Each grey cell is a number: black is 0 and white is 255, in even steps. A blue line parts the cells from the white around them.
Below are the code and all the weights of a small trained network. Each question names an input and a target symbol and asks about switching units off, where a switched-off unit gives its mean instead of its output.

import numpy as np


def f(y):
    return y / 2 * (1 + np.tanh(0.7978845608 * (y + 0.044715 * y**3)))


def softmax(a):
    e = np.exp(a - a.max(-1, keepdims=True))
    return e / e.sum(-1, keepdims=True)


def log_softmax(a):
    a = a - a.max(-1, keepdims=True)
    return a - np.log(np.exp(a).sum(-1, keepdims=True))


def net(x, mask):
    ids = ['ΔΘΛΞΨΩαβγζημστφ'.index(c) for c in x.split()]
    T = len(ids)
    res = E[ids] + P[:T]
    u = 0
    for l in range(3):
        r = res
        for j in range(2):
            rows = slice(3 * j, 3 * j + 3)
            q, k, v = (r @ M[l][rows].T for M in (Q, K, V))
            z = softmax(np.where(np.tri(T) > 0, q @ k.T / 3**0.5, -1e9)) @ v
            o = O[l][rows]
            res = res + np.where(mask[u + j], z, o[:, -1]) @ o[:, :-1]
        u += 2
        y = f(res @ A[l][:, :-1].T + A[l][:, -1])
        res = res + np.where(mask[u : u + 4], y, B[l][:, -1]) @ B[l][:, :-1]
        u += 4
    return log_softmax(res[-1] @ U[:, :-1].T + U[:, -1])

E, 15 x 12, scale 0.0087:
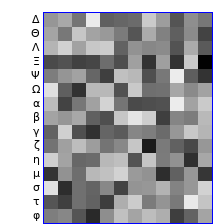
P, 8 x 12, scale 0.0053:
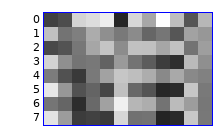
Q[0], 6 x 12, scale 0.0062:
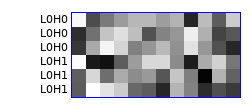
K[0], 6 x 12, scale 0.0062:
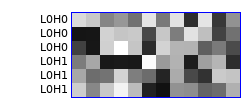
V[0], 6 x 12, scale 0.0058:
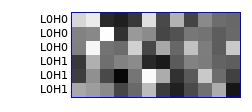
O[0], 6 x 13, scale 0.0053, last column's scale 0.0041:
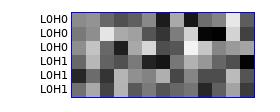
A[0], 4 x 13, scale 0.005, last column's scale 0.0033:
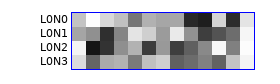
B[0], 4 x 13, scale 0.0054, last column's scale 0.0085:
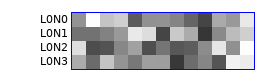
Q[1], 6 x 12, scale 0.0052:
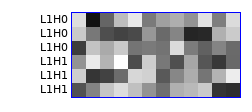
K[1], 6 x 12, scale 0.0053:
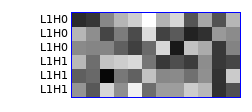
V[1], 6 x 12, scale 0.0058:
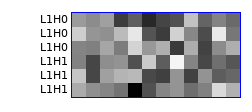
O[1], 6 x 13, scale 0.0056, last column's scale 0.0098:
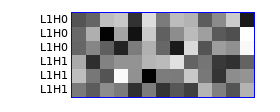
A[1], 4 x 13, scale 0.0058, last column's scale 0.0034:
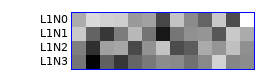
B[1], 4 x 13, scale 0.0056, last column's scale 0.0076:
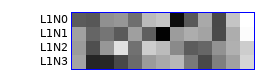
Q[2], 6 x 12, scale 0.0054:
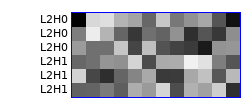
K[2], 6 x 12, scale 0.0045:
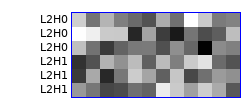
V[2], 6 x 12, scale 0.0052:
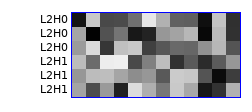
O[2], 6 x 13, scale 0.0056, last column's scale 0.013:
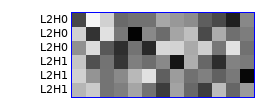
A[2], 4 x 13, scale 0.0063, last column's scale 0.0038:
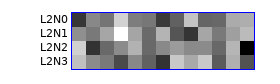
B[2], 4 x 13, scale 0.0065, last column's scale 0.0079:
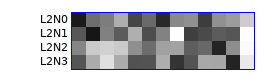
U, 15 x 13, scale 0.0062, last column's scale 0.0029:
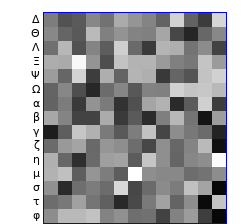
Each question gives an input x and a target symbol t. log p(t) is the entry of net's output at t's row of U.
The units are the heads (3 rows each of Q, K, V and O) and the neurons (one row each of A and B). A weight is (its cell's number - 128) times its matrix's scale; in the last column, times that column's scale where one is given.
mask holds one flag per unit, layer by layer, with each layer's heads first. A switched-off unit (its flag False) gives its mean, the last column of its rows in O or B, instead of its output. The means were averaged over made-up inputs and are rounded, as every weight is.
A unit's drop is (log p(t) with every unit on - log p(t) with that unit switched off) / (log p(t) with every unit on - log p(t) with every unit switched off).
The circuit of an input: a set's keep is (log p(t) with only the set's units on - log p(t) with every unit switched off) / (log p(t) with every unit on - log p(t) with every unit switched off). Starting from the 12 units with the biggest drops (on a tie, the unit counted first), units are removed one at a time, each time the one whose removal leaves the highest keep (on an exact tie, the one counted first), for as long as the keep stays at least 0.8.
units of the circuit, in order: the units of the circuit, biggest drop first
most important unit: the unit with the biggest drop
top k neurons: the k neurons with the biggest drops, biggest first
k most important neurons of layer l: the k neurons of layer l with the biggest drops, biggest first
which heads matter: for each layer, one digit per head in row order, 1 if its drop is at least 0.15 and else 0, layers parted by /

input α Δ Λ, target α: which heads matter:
10 / 11 / 10
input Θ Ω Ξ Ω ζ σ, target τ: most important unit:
L1N1
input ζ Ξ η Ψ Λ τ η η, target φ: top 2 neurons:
(L2N3, L1N1)
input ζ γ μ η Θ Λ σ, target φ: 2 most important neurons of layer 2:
(L2N3, L2N2)
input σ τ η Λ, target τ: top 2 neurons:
(L1N3, L0N0)
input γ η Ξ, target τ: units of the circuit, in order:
(L2H0, L0N3, L1N0)
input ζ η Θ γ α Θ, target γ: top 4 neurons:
(L1N0, L2N1, L0N0, L1N3)
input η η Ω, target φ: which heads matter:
10 / 01 / 01
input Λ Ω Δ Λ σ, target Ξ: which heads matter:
01 / 01 / 10
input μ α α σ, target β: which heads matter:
00 / 01 / 10
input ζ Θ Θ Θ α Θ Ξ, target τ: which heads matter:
00 / 00 / 10
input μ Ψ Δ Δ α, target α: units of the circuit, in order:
(L0H1, L2N0, L1H1)
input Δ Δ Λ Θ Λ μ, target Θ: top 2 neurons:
(L1N0, L0N0)
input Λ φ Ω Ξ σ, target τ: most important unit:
L0H1
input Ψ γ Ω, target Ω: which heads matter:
10 / 01 / 01
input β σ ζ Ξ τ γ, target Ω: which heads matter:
10 / 00 / 00
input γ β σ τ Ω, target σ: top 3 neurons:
(L1N3, L1N2, L0N2)
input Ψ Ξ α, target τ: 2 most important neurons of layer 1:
(L1N1, L1N0)
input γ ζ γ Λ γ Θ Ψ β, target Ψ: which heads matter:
10 / 10 / 00
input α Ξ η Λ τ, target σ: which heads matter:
01 / 00 / 10
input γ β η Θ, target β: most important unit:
L2H1
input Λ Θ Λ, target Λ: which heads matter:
10 / 10 / 00
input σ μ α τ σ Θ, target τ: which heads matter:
11 / 01 / 11
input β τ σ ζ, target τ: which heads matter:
10 / 01 / 11
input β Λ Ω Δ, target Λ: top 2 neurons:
(L0N0, L1N2)
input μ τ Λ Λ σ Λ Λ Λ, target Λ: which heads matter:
00 / 10 / 00
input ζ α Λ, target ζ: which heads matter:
10 / 11 / 00
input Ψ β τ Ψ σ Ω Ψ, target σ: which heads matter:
11 / 00 / 10
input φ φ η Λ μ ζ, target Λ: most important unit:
L1H0
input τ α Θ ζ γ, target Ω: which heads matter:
00 / 00 / 01
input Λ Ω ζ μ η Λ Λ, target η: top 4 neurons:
(L0N1, L0N0, L2N3, L1N0)
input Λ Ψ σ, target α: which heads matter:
01 / 00 / 00
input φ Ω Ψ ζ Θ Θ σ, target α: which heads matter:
11 / 00 / 00
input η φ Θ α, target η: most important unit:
L1H1
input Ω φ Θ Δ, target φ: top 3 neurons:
(L1N0, L0N1, L1N3)
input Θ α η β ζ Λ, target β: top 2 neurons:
(L0N3, L1N2)
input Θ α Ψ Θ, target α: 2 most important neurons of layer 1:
(L1N0, L1N2)
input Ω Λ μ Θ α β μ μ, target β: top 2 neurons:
(L0N3, L1N2)
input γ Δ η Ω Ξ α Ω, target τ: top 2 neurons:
(L1N1, L2N3)
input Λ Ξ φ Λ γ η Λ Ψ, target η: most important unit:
L0H0
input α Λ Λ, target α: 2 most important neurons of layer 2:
(L2N0, L2N1)
